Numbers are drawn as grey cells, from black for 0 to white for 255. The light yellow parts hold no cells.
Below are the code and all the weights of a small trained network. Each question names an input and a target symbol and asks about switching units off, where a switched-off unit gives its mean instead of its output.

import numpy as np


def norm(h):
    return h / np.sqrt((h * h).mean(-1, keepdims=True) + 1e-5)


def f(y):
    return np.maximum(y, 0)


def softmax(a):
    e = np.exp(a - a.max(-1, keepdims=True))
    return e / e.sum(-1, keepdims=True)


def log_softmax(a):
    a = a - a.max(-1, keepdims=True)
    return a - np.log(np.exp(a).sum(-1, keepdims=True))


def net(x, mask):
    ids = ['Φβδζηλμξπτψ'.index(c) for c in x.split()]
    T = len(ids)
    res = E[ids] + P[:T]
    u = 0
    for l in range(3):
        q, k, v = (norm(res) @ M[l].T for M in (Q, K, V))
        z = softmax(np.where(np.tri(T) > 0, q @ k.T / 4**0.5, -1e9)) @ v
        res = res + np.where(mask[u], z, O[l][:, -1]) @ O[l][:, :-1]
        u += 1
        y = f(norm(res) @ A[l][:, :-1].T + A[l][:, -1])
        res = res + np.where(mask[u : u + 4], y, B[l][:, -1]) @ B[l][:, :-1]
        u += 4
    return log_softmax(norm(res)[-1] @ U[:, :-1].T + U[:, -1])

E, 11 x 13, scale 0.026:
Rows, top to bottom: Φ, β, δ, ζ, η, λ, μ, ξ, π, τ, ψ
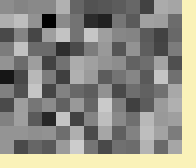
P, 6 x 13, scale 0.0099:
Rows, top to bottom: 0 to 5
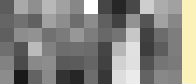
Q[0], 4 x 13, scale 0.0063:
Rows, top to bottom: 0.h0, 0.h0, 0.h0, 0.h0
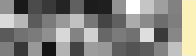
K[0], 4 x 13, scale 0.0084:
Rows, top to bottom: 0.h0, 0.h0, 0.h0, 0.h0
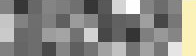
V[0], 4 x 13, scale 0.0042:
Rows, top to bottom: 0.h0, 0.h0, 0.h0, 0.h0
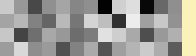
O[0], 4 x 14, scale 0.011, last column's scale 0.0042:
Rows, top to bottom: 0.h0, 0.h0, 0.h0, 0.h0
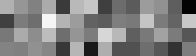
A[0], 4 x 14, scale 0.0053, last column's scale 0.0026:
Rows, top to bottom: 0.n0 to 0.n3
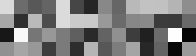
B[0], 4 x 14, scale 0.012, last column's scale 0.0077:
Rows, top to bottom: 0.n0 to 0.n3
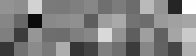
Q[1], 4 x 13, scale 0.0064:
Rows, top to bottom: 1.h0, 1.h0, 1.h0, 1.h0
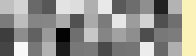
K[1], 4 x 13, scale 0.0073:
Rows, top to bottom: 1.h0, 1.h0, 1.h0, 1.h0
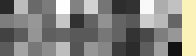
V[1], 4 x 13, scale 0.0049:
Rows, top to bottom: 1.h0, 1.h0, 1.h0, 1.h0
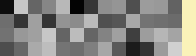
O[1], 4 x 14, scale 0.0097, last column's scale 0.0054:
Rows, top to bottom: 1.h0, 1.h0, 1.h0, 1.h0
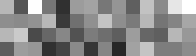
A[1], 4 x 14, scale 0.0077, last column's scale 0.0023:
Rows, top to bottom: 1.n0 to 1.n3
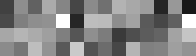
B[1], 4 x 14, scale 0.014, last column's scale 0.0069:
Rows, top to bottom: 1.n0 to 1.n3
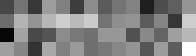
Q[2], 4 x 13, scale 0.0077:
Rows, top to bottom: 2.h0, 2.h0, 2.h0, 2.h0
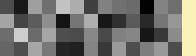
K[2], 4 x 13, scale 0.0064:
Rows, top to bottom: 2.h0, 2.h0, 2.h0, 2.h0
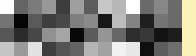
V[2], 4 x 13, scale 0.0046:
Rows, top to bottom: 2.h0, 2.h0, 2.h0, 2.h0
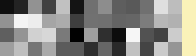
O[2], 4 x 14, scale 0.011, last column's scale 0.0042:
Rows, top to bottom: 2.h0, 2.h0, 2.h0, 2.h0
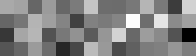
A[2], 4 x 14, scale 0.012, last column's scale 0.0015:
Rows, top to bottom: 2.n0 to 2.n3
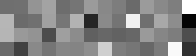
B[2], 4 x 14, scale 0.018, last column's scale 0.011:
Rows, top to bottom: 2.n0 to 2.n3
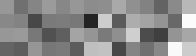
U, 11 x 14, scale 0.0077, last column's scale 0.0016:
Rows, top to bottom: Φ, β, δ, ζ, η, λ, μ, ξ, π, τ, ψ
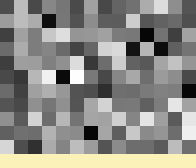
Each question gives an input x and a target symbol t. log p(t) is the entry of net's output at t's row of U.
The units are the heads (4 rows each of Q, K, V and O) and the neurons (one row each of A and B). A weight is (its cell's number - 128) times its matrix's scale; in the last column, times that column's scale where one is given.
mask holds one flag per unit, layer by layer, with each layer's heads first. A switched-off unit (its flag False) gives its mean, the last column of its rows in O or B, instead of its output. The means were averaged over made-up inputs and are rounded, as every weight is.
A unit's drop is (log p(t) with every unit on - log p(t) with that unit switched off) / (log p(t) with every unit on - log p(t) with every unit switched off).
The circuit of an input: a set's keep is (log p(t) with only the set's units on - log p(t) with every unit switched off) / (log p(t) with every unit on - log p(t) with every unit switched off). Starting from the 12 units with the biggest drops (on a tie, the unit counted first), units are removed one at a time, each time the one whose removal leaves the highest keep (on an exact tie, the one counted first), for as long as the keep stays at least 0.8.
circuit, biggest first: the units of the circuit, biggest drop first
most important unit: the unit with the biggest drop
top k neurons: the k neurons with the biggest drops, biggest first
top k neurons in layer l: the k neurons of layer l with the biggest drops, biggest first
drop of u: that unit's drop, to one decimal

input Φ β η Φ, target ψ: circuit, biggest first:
(2.h0 0.n1)
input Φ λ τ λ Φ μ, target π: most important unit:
0.h0
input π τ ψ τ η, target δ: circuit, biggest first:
(1.h0 0.n3 1.n1)
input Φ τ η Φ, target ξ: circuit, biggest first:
(0.n2 2.n3)
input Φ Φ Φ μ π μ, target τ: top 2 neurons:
(0.n3 2.n1)
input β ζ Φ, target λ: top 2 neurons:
(2.n1 2.n3)
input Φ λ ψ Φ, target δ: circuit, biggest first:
(1.h0 1.n1)
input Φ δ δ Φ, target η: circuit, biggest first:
(0.h0 2.h0 1.n2)
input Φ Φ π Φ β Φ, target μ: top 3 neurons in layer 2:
(2.n1 2.n3 2.n2)
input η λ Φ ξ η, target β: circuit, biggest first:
(1.h0 0.n3 2.n2)
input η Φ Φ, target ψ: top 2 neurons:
(1.n2 0.n1)
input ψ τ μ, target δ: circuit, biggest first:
(1.n1 1.h0 0.n3)
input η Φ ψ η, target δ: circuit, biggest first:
(1.h0 1.n1)
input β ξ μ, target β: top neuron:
(0.n2)
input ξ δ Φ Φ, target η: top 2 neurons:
(1.n2 2.n1)
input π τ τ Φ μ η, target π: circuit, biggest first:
(0.h0 2.h0 0.n3)
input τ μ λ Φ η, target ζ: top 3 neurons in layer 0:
(0.n3 0.n1 0.n0)
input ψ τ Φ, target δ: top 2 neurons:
(1.n1 0.n3)
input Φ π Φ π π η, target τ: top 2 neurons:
(0.n0 2.n1)
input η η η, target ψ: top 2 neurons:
(0.n1 2.n1)
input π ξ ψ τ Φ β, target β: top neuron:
(2.n2)
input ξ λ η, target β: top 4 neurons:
(0.n2 0.n3 2.n2 2.n1)
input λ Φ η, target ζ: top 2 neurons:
(0.n3 0.n1)
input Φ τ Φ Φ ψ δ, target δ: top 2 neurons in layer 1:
(1.n1 1.n0)
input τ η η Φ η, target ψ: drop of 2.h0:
0.5
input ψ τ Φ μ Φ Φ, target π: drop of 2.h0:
0.2
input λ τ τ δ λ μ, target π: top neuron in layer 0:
(0.n2)
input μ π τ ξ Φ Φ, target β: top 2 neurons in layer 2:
(2.n2 2.n1)
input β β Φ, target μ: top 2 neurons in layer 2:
(2.n1 2.n3)
